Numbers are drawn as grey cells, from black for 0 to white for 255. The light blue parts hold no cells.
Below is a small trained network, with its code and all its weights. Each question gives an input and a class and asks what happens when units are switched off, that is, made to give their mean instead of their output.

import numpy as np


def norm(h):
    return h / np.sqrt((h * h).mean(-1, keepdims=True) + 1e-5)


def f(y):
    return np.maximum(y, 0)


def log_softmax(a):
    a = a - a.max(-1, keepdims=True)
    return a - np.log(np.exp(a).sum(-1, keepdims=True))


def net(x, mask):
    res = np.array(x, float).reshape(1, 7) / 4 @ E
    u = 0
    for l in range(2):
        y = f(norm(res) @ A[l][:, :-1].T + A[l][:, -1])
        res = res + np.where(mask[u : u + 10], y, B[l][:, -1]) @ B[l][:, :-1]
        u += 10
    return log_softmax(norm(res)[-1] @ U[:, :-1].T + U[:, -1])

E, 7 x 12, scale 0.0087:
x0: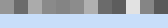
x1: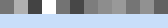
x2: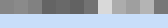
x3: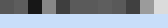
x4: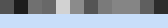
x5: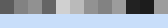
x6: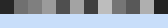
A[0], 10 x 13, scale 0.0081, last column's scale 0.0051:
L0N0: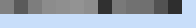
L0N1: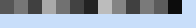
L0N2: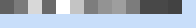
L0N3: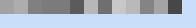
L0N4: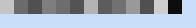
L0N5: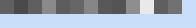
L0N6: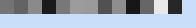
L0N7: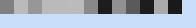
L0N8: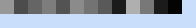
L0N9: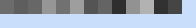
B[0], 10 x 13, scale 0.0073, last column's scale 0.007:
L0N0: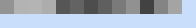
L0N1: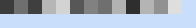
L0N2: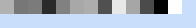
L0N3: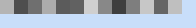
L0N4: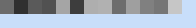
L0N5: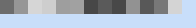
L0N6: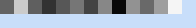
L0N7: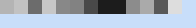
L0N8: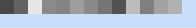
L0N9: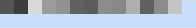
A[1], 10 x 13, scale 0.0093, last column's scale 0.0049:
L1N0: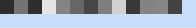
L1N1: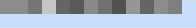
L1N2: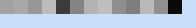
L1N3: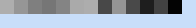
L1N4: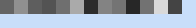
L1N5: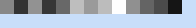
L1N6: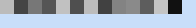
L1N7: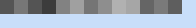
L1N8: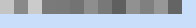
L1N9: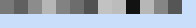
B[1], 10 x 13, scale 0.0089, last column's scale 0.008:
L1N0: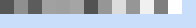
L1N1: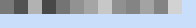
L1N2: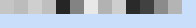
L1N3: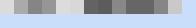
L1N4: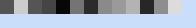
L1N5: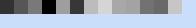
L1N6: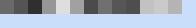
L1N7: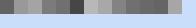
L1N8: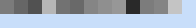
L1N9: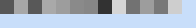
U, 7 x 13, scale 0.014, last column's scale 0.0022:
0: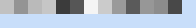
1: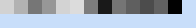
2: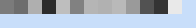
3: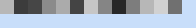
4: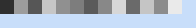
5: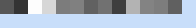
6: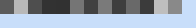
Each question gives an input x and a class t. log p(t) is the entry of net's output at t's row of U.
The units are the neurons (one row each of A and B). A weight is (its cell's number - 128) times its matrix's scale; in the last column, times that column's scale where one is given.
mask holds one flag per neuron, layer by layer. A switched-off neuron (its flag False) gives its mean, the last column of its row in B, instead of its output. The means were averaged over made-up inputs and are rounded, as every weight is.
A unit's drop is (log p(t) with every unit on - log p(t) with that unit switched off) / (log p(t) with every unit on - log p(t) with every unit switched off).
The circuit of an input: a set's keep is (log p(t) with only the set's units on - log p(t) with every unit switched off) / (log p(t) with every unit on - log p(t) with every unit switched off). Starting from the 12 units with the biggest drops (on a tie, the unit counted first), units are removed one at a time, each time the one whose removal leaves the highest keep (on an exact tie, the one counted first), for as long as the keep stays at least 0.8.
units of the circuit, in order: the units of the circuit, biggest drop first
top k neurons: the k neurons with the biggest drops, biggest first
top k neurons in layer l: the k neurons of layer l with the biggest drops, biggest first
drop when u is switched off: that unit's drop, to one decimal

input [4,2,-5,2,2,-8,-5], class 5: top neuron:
(L0N5)
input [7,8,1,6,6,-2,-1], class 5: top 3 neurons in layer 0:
(L0N5, L0N8, L0N9)
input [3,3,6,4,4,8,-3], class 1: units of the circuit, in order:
(L0N2, L1N3)
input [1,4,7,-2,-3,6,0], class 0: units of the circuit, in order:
(L1N2, L0N3)
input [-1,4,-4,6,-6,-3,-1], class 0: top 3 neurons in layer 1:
(L1N2, L1N1, L1N6)
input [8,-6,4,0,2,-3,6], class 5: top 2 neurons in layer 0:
(L0N5, L0N8)
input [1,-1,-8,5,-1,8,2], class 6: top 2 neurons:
(L0N6, L1N4)
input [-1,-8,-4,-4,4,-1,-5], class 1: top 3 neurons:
(L1N3, L0N7, L1N6)
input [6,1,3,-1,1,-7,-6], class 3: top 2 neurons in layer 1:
(L1N6, L1N4)
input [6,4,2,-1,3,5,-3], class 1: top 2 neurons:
(L0N7, L1N3)
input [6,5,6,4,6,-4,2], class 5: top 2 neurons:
(L0N5, L0N8)
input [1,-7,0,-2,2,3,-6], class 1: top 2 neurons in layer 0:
(L0N7, L0N6)
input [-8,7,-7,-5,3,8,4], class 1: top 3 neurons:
(L0N2, L1N3, L0N7)
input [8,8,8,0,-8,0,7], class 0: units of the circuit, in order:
(L1N2)
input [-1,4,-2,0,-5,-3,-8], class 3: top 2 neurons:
(L0N4, L1N6)
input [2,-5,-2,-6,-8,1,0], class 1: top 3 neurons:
(L1N3, L0N2, L1N1)
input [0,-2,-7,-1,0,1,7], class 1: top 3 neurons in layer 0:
(L0N2, L0N0, L0N4)
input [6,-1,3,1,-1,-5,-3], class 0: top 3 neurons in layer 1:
(L1N2, L1N8, L1N1)
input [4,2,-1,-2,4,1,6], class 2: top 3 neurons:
(L0N2, L1N5, L0N7)
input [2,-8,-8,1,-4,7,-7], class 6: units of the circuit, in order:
(L0N6)
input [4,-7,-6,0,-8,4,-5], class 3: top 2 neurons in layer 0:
(L0N4, L0N3)
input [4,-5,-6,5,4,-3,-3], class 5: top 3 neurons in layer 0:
(L0N8, L0N5, L0N0)
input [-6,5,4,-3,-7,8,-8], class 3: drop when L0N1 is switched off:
-0.1
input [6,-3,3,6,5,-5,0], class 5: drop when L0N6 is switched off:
0.0
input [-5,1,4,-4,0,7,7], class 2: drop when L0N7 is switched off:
0.1
